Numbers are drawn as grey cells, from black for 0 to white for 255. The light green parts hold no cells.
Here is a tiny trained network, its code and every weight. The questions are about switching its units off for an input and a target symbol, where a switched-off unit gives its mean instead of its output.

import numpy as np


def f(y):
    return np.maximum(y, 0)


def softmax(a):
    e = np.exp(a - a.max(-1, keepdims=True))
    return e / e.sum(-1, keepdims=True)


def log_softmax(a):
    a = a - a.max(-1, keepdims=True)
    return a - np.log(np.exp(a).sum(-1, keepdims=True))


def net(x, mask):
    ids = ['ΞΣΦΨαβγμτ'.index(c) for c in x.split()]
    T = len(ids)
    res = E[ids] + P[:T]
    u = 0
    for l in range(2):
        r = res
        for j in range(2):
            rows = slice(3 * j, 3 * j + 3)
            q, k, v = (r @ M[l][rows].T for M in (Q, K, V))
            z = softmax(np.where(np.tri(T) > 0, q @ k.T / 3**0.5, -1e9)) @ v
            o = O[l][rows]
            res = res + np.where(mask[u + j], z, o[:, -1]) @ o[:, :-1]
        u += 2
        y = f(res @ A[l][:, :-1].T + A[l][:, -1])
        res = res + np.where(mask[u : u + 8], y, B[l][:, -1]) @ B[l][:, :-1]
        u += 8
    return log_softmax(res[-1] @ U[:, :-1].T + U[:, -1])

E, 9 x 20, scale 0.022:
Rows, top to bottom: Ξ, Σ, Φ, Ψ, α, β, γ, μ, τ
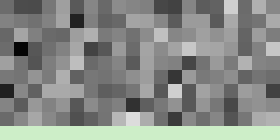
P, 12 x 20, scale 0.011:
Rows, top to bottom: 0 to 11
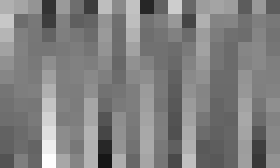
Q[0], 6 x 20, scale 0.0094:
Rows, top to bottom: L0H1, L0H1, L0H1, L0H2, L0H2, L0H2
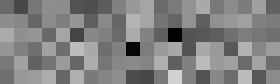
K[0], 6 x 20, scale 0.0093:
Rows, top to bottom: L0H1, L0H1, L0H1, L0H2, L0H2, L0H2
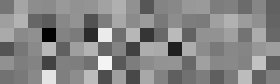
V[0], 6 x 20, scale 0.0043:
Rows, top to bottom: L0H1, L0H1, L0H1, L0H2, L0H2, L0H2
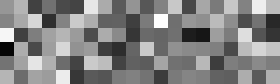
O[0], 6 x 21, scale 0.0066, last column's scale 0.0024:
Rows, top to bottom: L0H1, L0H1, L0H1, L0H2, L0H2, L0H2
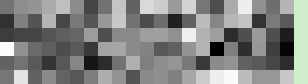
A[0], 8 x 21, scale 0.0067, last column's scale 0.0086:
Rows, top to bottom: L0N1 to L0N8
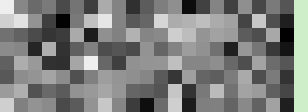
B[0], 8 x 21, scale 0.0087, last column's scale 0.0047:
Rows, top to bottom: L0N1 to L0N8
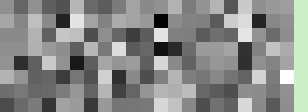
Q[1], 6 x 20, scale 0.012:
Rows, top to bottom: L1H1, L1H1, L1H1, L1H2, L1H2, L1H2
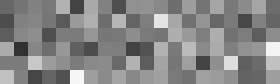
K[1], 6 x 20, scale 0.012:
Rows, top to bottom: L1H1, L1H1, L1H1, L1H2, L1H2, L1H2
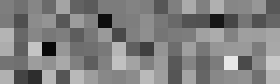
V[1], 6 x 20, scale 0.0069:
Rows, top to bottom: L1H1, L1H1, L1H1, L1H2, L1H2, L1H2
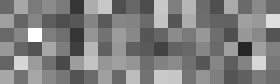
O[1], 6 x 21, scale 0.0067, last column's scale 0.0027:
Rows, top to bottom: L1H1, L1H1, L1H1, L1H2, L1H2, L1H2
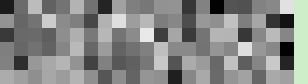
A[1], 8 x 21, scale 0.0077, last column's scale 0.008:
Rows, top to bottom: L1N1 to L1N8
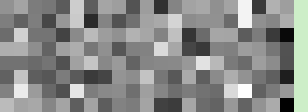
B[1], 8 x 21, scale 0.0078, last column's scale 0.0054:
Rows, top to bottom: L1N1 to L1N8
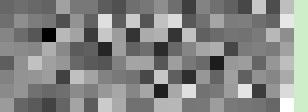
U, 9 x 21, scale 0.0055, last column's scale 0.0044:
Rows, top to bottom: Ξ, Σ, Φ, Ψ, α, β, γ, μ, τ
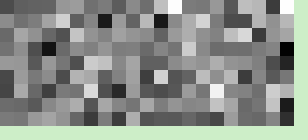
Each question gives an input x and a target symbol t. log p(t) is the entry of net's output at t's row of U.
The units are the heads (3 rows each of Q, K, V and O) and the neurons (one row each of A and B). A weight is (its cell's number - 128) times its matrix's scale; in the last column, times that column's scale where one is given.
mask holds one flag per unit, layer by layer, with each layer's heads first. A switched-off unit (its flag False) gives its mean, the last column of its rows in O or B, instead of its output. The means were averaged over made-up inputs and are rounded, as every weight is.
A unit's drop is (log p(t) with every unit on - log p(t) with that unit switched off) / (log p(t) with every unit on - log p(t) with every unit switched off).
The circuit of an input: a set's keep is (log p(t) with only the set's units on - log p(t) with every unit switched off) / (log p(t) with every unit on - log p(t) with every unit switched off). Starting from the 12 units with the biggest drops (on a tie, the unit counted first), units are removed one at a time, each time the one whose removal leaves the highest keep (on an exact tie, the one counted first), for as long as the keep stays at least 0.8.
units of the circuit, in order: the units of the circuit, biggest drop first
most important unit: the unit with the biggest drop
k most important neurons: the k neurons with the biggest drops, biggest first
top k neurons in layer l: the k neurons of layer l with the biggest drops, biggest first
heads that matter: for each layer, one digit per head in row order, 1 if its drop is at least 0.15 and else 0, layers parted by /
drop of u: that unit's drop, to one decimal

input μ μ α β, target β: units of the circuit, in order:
L1N6; L0H1; L0H2; L1H2
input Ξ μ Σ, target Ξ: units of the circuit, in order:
L1H2; L1N2
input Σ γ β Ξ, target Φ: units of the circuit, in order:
L1N7; L0H1; L1H2
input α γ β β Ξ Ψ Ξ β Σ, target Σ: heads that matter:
11 / 00
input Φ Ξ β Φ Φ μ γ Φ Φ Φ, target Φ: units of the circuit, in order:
L0H1; L1N7
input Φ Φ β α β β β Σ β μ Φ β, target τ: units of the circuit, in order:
L0H1; L0N6; L0H2
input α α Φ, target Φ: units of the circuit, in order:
L0N2
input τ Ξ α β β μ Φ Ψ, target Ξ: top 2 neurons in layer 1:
L1N1; L1N2
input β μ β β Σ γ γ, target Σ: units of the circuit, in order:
L0N4; L0H2
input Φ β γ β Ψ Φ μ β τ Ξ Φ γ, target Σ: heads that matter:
00 / 00
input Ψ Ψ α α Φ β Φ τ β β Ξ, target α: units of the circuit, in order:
L1H1; L1H2
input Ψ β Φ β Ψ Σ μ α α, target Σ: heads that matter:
10 / 00
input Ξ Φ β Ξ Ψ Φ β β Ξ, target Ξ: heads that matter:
00 / 01
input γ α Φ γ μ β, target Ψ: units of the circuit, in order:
L1N8; L0H2; L1H1
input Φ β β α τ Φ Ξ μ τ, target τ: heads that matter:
11 / 01
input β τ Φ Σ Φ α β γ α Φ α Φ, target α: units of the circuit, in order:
L1H1; L0N1
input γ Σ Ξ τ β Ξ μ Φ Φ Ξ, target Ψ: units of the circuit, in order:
L0H2; L1N8; L1H1
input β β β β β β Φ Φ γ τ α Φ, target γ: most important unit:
L1H1
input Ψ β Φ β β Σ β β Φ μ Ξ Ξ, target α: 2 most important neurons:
L1N8; L0N6
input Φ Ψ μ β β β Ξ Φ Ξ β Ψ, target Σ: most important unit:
L1H2
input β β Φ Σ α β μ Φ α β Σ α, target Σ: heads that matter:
00 / 00
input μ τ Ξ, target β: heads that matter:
11 / 00
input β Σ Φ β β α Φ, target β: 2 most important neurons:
L0N5; L1N7
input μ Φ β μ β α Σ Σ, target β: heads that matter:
01 / 00
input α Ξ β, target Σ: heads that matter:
11 / 00
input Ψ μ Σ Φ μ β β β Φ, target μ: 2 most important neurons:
L0N5; L1N3
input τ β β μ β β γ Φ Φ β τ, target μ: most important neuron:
L1N8
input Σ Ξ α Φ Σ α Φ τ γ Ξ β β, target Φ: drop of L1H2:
0.2
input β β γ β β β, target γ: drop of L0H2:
0.1
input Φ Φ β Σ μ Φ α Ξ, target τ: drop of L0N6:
0.2
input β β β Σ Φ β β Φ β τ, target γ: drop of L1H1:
0.1
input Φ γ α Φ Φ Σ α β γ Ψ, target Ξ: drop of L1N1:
0.1
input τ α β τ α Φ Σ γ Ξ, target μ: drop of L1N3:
0.0
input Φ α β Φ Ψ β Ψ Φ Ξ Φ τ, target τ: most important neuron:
L0N6
